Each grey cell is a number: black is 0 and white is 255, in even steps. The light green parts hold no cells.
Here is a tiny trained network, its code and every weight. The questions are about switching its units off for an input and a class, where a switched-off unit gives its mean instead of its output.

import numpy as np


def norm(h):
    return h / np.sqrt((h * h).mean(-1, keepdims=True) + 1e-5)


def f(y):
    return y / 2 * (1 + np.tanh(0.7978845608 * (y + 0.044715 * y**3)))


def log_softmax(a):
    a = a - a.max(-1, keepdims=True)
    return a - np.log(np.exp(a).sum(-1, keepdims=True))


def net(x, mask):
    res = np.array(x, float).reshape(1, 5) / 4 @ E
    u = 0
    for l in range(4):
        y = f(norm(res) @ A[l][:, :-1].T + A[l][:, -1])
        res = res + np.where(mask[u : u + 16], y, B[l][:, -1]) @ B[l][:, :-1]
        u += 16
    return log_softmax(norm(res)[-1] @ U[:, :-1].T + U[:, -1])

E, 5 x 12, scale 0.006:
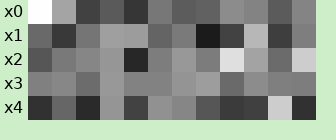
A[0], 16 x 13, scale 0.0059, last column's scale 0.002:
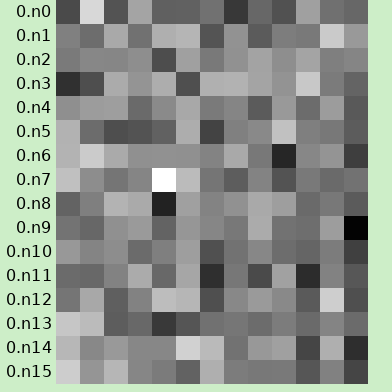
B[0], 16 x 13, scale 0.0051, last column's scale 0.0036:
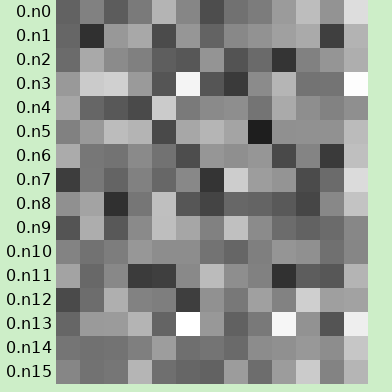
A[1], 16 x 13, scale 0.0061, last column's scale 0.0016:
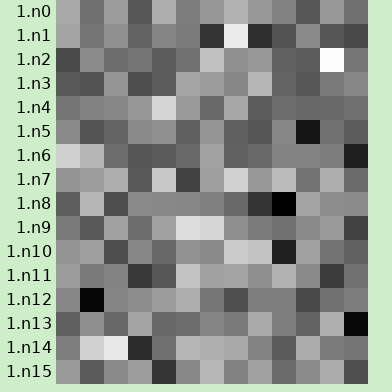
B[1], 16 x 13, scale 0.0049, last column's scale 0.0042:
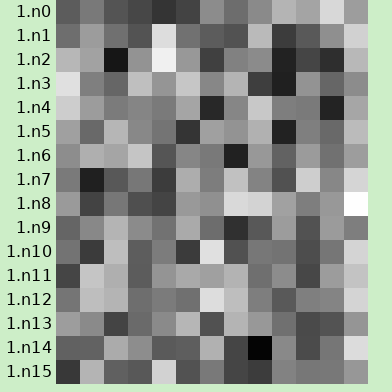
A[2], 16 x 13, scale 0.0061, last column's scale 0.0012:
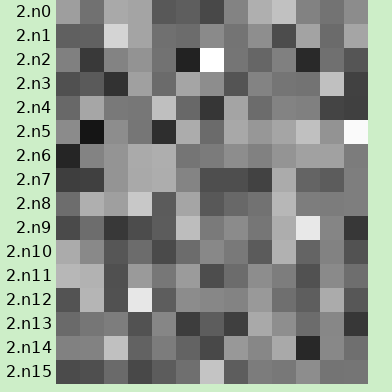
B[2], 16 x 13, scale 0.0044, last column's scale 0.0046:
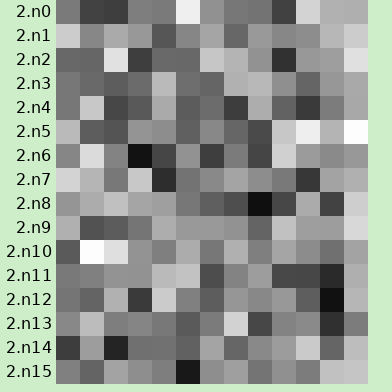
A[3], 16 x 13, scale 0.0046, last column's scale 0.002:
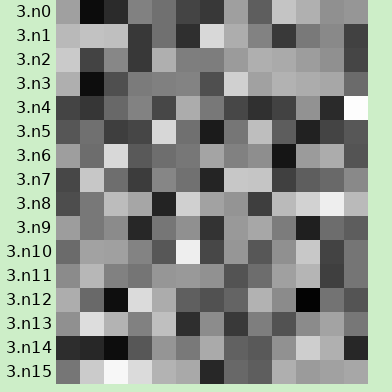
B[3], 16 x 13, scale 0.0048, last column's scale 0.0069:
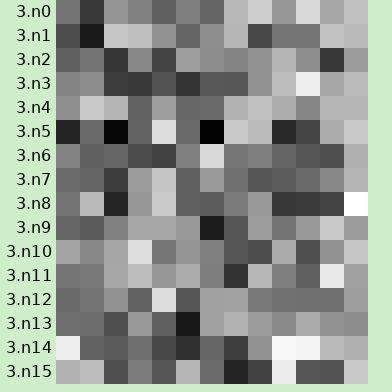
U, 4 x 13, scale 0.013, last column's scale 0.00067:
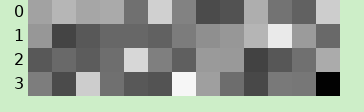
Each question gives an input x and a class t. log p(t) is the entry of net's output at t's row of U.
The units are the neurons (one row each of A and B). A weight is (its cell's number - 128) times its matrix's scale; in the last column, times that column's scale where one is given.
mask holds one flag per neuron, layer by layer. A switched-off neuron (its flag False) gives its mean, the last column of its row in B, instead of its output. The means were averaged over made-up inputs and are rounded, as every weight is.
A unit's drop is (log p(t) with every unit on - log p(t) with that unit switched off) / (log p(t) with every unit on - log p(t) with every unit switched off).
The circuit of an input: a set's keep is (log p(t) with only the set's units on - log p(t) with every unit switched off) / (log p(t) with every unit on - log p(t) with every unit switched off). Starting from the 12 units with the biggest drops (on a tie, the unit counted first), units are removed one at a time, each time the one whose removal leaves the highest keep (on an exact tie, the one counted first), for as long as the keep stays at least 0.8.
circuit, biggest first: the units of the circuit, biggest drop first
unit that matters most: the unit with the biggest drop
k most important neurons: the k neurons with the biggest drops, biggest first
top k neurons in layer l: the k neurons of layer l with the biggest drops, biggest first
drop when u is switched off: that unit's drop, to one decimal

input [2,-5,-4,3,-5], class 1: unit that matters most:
1.n7
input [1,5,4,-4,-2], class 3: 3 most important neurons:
1.n5; 1.n12; 2.n2
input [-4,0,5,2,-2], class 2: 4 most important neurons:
0.n8; 0.n13; 1.n2; 3.n5
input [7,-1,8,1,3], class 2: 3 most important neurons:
0.n3; 0.n8; 1.n2
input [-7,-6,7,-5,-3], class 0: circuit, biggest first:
0.n3; 3.n15
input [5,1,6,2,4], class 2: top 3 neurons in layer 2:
2.n3; 2.n12; 2.n11
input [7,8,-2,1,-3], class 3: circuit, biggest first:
1.n5; 2.n2
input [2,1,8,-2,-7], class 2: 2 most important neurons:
1.n2; 0.n8
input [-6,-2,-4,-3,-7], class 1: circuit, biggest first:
1.n7; 1.n0
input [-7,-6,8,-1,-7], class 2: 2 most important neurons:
0.n13; 0.n8
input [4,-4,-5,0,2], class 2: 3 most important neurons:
1.n1; 0.n7; 0.n3
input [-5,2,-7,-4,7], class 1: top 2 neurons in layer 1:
1.n8; 1.n2
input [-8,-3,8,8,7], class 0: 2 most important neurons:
0.n3; 1.n1
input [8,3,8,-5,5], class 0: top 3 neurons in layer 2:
2.n10; 2.n8; 2.n4
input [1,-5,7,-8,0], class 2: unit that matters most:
1.n2
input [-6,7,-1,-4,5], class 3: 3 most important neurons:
0.n13; 1.n12; 0.n11
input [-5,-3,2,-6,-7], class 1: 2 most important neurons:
1.n7; 0.n13
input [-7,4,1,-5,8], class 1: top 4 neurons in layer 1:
1.n8; 1.n11; 1.n14; 1.n6
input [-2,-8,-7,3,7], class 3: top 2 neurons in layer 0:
0.n8; 0.n6
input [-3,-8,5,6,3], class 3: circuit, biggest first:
1.n10
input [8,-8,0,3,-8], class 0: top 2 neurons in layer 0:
0.n13; 0.n5
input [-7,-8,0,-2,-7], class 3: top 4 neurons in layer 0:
0.n6; 0.n13; 0.n0; 0.n3
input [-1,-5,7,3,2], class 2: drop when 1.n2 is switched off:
0.1
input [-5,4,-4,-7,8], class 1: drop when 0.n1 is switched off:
0.0
